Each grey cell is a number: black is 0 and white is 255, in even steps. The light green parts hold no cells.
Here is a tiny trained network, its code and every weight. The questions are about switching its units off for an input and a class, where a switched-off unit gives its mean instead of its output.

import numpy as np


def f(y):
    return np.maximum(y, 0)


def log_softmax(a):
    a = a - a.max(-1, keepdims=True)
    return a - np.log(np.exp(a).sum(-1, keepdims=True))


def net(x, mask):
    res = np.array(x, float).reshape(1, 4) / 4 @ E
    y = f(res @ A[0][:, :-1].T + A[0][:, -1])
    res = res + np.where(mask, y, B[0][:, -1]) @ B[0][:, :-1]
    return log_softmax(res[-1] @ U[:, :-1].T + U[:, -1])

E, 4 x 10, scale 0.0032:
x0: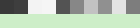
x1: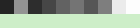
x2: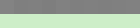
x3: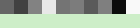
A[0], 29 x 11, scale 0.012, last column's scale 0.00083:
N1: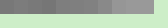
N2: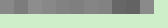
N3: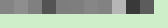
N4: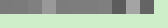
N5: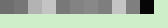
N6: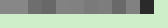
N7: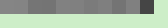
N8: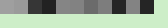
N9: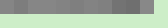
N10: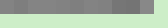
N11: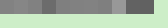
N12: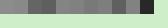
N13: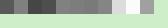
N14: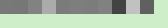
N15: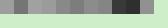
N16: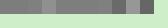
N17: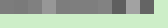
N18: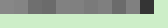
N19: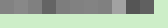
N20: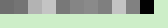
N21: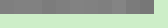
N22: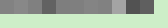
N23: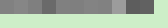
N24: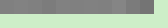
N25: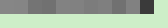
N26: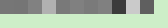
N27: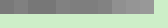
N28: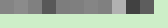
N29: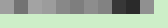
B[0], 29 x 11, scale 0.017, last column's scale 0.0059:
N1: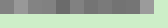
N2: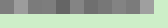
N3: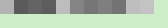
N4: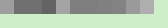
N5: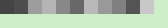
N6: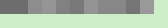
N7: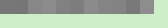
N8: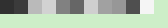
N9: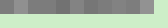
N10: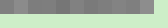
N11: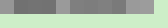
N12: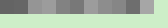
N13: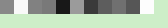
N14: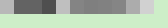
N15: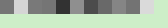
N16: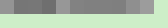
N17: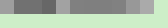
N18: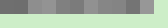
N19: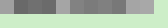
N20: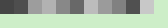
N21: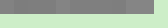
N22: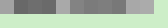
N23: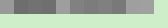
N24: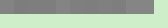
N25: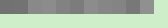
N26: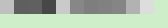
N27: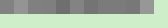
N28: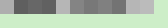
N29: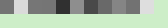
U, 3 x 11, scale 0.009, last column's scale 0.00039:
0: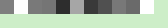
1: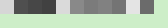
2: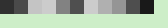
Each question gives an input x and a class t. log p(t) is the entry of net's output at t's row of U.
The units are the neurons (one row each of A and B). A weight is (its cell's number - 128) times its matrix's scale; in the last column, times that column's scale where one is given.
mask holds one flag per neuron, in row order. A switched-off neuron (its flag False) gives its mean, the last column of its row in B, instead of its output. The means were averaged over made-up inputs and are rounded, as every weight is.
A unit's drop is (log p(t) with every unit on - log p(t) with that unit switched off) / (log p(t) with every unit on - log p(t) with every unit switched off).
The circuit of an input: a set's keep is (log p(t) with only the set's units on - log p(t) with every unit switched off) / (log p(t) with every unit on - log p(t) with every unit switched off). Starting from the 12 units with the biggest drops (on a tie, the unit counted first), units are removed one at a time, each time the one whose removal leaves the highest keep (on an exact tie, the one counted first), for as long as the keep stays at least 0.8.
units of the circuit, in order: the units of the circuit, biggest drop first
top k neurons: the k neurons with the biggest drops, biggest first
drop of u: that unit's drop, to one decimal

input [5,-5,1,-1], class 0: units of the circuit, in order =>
(N29)
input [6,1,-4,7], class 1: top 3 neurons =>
(N26; N8; N14)
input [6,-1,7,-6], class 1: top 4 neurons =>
(N8; N3; N28; N22)
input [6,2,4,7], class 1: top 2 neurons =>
(N26; N8)
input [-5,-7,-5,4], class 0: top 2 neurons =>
(N29; N15)
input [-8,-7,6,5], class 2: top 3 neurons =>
(N8; N13; N12)
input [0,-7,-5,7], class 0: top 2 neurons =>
(N29; N15)
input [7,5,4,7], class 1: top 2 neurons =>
(N26; N8)
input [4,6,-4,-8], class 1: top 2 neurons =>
(N3; N28)
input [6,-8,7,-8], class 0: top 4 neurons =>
(N29; N15; N26; N14)
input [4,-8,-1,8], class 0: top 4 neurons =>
(N29; N15; N3; N28)
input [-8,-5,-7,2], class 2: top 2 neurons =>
(N8; N13)
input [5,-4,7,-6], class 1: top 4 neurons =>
(N8; N13; N3; N28)
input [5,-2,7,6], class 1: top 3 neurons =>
(N8; N26; N14)
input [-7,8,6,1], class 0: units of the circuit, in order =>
(N13)
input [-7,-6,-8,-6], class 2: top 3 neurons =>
(N8; N13; N26)
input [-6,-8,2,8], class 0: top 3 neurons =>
(N29; N15; N3)
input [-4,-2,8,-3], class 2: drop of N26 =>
0.4
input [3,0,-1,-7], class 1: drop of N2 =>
0.0
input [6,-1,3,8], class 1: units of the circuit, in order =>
(N26)
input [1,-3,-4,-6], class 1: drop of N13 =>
0.1
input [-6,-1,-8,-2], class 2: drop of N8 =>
0.1
